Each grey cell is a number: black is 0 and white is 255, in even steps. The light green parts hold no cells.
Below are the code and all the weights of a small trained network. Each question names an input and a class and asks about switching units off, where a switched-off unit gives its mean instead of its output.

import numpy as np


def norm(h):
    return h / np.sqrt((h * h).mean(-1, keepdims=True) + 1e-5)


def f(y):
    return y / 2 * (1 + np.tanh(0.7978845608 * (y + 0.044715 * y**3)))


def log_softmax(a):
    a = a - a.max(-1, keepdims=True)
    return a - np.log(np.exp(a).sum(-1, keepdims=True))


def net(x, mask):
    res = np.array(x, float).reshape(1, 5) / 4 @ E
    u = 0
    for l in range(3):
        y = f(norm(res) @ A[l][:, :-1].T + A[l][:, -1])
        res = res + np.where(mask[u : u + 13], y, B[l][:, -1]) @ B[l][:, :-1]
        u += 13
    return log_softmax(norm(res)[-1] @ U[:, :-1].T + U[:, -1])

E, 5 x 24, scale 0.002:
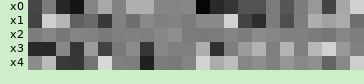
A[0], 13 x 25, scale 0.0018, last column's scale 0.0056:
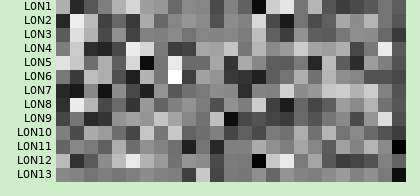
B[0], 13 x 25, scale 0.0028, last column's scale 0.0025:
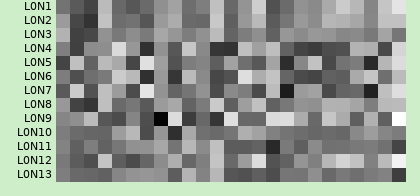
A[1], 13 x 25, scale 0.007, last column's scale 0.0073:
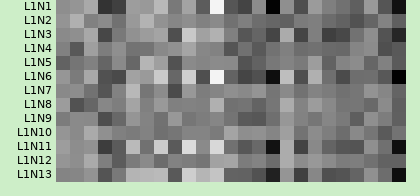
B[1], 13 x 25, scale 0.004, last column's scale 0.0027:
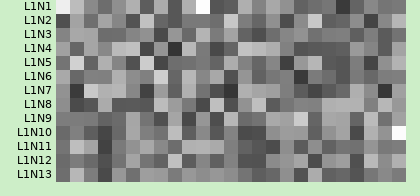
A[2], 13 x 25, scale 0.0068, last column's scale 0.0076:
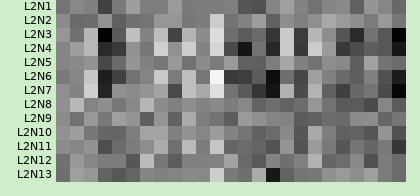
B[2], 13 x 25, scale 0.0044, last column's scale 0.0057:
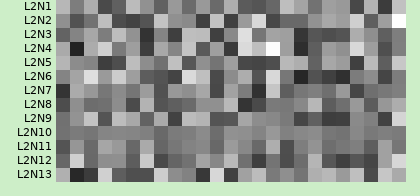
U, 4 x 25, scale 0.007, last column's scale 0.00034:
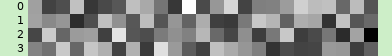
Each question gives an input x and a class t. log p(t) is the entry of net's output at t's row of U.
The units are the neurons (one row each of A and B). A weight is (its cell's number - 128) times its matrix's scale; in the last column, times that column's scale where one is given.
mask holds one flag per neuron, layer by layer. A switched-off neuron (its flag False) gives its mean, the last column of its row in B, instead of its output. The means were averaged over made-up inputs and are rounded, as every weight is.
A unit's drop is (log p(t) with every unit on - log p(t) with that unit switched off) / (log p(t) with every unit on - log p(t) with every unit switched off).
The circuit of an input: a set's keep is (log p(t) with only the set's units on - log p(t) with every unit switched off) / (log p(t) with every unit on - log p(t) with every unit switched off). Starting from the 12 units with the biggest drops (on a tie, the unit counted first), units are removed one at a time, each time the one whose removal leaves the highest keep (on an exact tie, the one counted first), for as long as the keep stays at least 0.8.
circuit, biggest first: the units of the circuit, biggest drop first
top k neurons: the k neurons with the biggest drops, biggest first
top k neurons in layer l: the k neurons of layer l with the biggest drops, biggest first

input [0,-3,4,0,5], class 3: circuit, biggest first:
[L0N4]
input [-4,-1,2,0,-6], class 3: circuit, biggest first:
[L1N4 L0N6]
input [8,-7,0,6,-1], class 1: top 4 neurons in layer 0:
[L0N9 L0N2 L0N8 L0N3]
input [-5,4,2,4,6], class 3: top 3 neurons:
[L0N9 L1N7 L0N4]
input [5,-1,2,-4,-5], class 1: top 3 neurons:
[L0N9 L0N4 L1N9]
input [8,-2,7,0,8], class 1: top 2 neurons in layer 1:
[L1N9 L1N4]
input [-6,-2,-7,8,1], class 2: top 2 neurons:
[L1N5 L0N7]
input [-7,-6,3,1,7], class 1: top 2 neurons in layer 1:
[L1N10 L1N12]
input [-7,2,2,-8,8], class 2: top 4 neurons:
[L0N9 L1N2 L0N6 L0N5]
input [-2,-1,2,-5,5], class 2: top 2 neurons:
[L0N5 L1N2]
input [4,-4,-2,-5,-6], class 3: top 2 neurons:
[L0N6 L0N7]
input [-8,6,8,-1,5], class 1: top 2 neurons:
[L1N10 L0N12]
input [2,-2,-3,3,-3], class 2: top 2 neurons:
[L0N7 L0N4]
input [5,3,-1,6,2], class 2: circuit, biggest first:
[L0N7]
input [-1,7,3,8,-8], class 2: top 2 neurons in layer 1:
[L1N5 L1N7]
